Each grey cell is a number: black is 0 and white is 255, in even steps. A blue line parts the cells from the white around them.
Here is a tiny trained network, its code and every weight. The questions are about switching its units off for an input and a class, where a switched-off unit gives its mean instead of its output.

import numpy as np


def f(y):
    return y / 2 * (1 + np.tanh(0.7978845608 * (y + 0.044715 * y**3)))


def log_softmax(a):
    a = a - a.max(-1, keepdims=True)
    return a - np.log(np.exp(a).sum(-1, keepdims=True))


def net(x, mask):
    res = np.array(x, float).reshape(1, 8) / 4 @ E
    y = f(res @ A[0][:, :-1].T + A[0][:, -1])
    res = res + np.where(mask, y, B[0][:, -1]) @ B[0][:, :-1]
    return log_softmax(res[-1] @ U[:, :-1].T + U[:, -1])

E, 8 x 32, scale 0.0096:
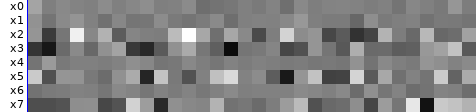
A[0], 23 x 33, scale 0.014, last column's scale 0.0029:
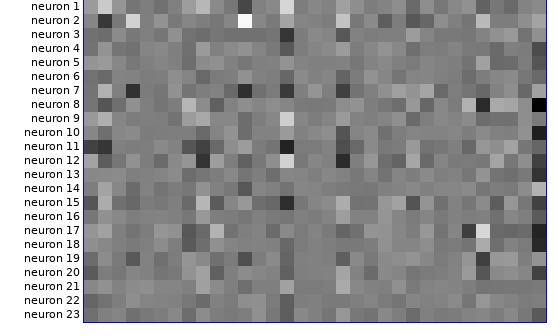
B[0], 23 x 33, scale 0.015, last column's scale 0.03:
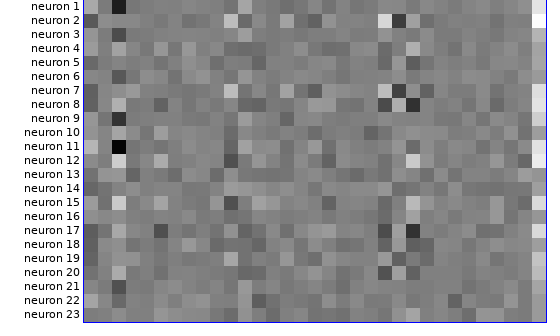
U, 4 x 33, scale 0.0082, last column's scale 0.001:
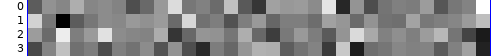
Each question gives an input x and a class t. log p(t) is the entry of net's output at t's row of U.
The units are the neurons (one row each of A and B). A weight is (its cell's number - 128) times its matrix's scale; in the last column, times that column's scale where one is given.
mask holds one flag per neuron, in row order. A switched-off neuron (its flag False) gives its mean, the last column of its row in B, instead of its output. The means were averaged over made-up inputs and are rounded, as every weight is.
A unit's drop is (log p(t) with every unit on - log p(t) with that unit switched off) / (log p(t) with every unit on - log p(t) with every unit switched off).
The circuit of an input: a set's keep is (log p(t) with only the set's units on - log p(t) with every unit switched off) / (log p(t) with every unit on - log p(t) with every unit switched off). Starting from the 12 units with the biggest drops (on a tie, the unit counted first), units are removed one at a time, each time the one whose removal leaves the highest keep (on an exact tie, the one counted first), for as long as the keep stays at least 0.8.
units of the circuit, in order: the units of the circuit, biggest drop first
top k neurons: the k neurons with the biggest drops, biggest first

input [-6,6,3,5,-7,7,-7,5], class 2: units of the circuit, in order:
neuron 12
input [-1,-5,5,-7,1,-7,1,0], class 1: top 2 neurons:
neuron 1; neuron 12
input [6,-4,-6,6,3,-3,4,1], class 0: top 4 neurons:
neuron 7; neuron 19; neuron 1; neuron 9
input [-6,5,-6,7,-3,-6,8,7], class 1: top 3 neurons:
neuron 11; neuron 2; neuron 3
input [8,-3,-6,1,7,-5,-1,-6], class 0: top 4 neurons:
neuron 7; neuron 8; neuron 12; neuron 20
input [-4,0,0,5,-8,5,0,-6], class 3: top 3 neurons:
neuron 17; neuron 1; neuron 15
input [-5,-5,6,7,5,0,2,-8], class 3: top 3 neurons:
neuron 17; neuron 1; neuron 18
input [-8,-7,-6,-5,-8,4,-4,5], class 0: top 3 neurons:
neuron 19; neuron 11; neuron 7
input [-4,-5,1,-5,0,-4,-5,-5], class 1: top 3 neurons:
neuron 8; neuron 1; neuron 12
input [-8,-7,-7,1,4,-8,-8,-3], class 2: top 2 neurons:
neuron 15; neuron 2
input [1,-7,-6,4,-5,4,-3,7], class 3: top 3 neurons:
neuron 8; neuron 2; neuron 20
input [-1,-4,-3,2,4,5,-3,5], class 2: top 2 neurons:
neuron 12; neuron 17
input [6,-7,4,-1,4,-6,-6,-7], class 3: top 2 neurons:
neuron 17; neuron 12
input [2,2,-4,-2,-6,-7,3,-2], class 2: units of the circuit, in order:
neuron 15
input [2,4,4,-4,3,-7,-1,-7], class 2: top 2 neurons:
neuron 15; neuron 8
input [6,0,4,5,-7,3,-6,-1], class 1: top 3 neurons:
neuron 11; neuron 7; neuron 19
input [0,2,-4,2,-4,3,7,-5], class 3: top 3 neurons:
neuron 2; neuron 17; neuron 18
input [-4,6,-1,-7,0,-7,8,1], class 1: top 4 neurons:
neuron 1; neuron 12; neuron 9; neuron 21
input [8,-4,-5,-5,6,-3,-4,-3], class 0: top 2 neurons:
neuron 7; neuron 11
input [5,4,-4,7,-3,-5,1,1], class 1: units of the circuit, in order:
neuron 11
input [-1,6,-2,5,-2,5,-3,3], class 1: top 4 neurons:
neuron 11; neuron 15; neuron 3; neuron 6
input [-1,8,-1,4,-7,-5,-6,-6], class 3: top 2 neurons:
neuron 17; neuron 12
